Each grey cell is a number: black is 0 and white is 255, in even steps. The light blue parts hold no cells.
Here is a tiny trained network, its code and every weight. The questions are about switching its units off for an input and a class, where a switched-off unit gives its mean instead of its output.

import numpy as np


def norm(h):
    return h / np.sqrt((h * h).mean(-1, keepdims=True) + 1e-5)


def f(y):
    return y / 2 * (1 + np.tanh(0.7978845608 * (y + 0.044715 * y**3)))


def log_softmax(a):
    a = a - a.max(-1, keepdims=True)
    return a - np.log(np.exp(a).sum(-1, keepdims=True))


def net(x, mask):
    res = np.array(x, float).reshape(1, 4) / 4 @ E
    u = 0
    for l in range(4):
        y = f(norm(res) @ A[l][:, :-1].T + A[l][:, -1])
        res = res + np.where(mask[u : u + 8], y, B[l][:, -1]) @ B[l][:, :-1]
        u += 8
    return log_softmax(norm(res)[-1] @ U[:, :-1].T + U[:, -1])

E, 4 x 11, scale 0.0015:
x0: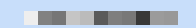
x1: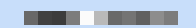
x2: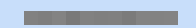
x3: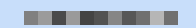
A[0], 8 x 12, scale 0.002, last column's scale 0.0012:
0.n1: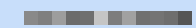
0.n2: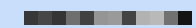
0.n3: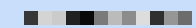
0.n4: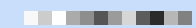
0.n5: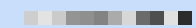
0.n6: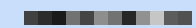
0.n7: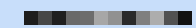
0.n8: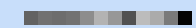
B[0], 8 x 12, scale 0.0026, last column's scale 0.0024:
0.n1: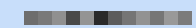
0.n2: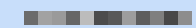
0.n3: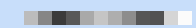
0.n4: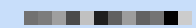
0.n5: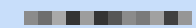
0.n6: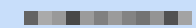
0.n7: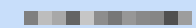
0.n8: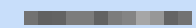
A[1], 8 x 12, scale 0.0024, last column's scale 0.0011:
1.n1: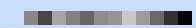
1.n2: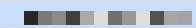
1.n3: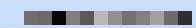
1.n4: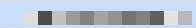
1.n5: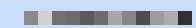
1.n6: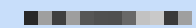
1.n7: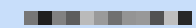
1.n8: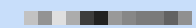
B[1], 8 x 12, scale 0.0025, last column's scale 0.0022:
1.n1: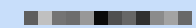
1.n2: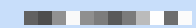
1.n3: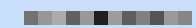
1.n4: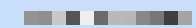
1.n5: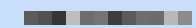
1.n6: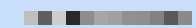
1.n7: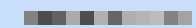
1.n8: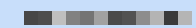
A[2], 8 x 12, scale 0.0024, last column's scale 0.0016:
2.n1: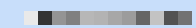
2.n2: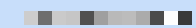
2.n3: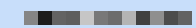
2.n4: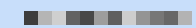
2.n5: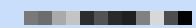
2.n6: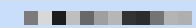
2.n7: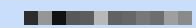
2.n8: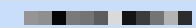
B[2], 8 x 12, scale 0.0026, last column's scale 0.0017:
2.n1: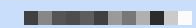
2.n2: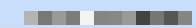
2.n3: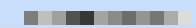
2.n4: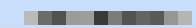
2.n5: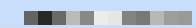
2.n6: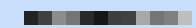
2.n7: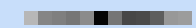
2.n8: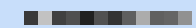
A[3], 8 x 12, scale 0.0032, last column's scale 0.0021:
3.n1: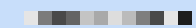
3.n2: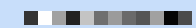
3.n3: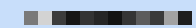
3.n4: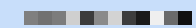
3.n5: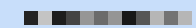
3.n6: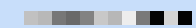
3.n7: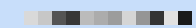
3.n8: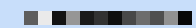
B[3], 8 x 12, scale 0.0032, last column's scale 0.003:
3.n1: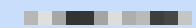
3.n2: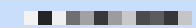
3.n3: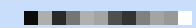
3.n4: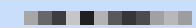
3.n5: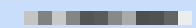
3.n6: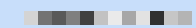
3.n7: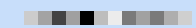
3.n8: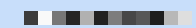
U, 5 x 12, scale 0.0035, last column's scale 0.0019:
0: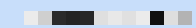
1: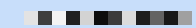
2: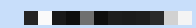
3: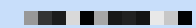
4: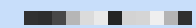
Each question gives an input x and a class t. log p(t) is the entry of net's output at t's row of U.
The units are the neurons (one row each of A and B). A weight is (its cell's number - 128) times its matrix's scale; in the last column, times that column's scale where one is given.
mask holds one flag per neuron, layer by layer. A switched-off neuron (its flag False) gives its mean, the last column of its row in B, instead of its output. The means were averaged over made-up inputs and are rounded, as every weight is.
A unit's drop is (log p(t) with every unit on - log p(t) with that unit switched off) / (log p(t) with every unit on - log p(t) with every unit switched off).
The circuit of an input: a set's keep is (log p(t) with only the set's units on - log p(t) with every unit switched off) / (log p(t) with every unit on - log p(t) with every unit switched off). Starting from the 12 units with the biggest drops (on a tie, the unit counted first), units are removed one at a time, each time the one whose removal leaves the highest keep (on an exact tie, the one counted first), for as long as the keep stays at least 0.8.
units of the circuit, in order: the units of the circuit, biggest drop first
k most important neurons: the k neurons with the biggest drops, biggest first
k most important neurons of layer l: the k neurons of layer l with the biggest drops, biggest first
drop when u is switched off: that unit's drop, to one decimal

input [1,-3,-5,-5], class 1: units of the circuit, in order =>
[0.n4]
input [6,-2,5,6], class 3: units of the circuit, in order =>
[2.n5; 3.n4]
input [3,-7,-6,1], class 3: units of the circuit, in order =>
[1.n8; 2.n5; 3.n4]
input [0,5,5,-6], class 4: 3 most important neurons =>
[1.n2; 0.n3; 1.n7]
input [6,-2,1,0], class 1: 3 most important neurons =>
[0.n4; 1.n2; 0.n5]
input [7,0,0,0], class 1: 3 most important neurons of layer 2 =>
[2.n6; 2.n1; 2.n4]
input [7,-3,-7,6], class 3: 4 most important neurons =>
[0.n3; 1.n8; 2.n5; 3.n4]
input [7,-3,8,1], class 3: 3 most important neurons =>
[2.n5; 0.n3; 1.n8]
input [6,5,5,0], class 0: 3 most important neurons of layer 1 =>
[1.n4; 1.n5; 1.n1]
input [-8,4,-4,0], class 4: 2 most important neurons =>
[1.n2; 0.n4]
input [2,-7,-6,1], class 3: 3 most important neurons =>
[1.n8; 2.n5; 3.n4]
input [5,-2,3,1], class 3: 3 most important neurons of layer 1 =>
[1.n8; 1.n4; 1.n3]
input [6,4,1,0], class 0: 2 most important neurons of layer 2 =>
[2.n7; 2.n4]
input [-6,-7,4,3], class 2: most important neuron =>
[0.n3]
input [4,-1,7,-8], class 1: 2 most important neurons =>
[0.n4; 0.n3]
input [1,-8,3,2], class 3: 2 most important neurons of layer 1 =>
[1.n8; 1.n5]
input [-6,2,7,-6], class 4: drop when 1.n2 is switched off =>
1.5
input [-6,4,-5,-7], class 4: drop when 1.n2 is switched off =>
1.6
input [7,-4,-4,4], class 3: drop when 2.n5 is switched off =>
0.1
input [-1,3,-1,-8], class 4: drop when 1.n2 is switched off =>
1.3
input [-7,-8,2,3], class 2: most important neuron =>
[0.n3]
